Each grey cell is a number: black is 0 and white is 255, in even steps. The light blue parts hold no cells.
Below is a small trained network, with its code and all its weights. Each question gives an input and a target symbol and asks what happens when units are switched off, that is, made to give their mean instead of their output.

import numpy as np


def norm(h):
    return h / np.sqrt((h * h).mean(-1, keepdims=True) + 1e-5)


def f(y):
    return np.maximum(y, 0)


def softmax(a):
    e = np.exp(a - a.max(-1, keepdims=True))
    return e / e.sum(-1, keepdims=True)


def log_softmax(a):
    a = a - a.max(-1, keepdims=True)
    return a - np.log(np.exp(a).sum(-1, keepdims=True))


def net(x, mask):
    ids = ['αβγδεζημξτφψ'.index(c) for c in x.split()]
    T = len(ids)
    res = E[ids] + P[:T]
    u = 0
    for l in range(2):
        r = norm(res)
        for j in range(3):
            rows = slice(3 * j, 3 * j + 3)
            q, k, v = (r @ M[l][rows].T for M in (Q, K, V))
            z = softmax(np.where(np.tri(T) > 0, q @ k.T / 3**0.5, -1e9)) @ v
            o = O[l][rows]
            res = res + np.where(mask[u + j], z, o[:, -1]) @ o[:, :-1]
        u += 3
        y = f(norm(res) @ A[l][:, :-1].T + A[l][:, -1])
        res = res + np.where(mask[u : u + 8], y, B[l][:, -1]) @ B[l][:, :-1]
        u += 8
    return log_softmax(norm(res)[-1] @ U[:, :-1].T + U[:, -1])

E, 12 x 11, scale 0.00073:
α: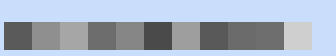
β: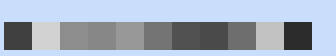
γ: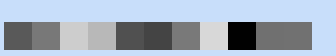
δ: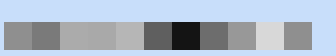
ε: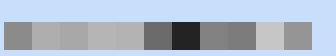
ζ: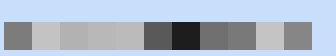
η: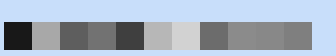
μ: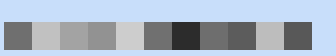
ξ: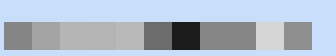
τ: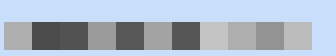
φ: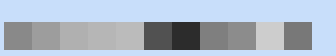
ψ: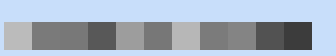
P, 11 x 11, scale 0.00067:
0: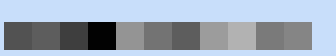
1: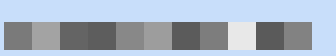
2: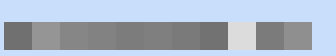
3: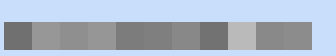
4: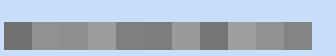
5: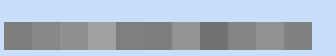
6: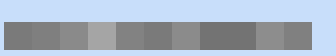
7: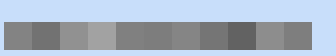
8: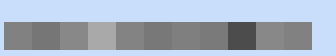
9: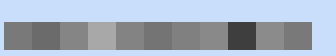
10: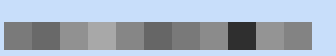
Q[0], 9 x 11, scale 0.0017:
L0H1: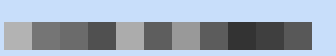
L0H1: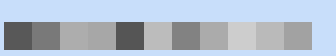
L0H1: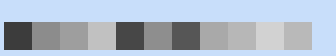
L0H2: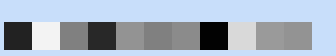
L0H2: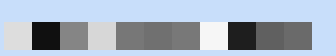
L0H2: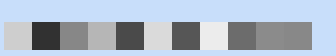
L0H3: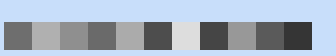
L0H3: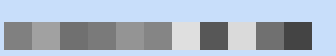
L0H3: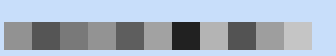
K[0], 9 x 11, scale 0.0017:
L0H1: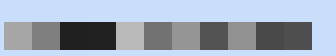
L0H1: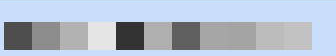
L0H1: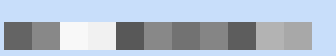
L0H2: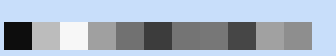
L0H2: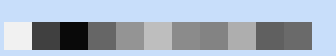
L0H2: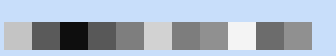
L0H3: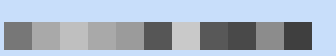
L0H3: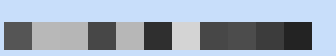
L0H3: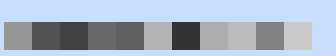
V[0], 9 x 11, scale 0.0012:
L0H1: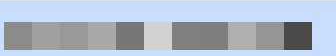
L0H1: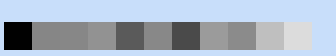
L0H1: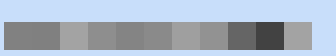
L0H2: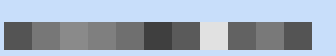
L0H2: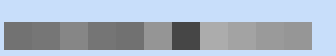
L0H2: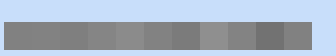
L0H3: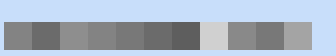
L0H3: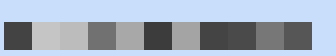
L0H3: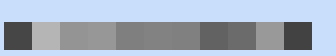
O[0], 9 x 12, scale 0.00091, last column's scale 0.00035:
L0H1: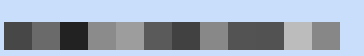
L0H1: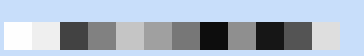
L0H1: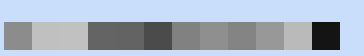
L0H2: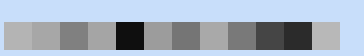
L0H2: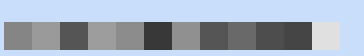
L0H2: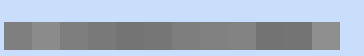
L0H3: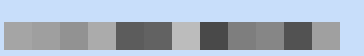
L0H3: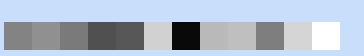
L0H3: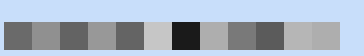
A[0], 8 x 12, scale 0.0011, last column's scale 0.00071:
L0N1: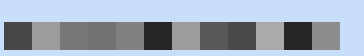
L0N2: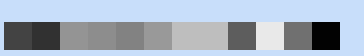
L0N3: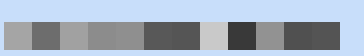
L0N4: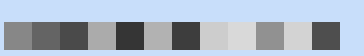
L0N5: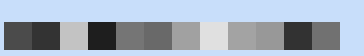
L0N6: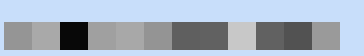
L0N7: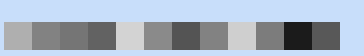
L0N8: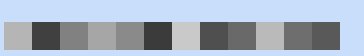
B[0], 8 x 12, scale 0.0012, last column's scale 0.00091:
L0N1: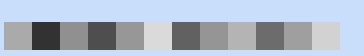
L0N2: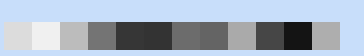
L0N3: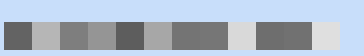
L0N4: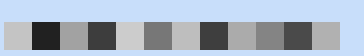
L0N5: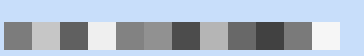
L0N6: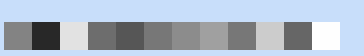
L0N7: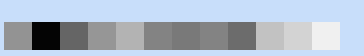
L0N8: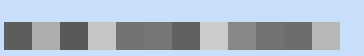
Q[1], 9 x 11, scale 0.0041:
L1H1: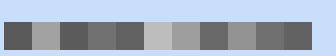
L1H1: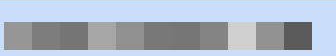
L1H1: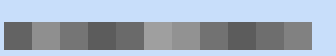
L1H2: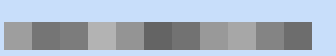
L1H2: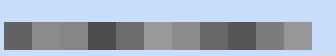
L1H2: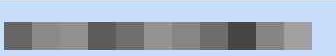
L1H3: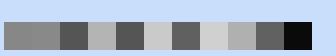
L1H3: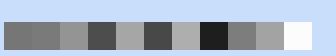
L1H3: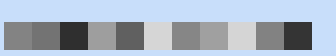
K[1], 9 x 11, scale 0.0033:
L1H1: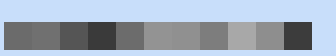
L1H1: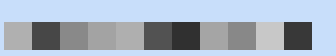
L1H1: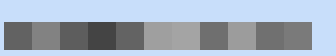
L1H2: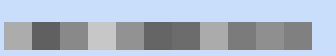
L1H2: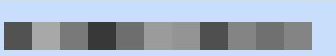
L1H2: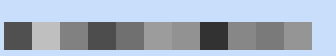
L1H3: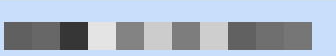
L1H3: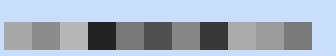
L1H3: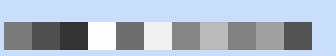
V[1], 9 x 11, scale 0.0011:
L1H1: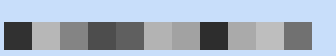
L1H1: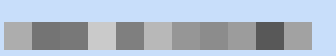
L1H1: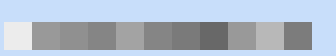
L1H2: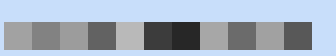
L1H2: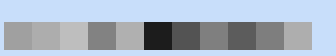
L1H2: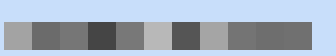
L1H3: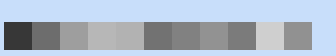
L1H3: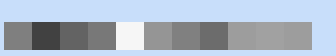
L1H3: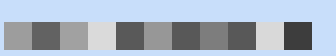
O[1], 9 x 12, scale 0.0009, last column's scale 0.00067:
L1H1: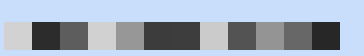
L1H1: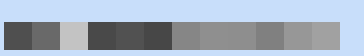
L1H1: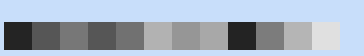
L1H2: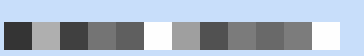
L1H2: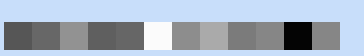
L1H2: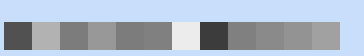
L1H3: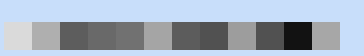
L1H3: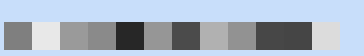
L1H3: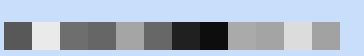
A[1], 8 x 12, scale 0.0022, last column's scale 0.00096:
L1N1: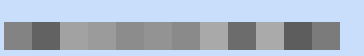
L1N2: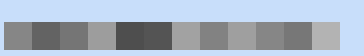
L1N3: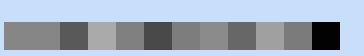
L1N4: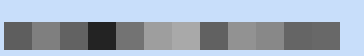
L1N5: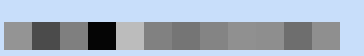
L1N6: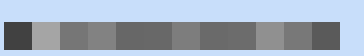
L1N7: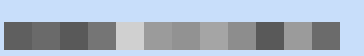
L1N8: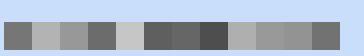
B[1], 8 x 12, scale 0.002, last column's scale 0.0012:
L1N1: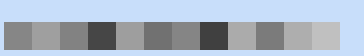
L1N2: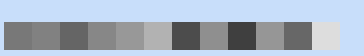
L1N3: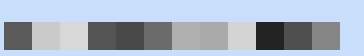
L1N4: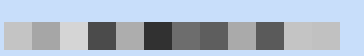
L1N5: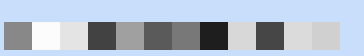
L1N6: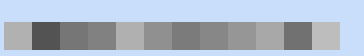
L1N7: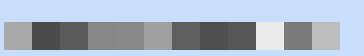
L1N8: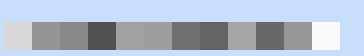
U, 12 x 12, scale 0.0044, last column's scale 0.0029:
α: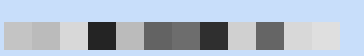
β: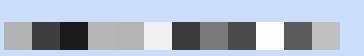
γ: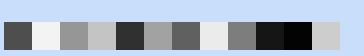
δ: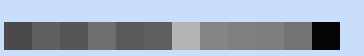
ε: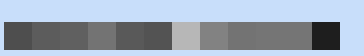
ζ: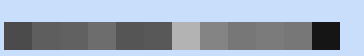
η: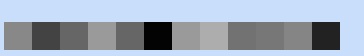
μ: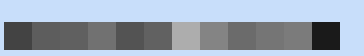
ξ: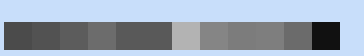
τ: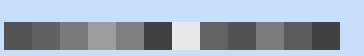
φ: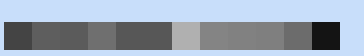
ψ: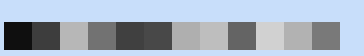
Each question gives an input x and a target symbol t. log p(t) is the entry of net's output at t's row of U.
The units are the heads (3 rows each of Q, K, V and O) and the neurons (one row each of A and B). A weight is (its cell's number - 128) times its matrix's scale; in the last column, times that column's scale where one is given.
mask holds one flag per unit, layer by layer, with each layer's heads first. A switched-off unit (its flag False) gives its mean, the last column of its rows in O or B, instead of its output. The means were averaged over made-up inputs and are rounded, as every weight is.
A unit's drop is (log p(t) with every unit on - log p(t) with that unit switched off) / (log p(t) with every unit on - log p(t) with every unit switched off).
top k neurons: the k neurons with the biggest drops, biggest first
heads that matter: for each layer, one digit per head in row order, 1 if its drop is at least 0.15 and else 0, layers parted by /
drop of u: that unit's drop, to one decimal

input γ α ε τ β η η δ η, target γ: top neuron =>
(L1N3)
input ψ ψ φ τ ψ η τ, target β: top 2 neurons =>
(L0N4, L1N2)
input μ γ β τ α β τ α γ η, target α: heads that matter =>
000 / 001
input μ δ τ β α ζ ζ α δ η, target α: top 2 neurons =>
(L1N4, L0N5)
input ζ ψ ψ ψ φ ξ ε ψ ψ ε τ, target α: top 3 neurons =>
(L0N4, L0N5, L1N5)
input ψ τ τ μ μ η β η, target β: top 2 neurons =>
(L1N6, L1N5)
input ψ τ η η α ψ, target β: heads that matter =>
100 / 000
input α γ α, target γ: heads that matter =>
000 / 101
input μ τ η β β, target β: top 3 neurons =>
(L1N5, L1N4, L0N4)
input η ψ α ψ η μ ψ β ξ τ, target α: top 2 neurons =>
(L0N4, L1N5)
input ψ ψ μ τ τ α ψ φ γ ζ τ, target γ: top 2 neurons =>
(L1N3, L0N8)
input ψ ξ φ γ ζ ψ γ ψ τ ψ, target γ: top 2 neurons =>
(L0N2, L0N5)
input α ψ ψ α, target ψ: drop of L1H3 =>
1.1
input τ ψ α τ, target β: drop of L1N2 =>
1.2
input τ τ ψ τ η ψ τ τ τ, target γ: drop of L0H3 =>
1.5
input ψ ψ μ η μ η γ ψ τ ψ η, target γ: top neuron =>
(L1N3)
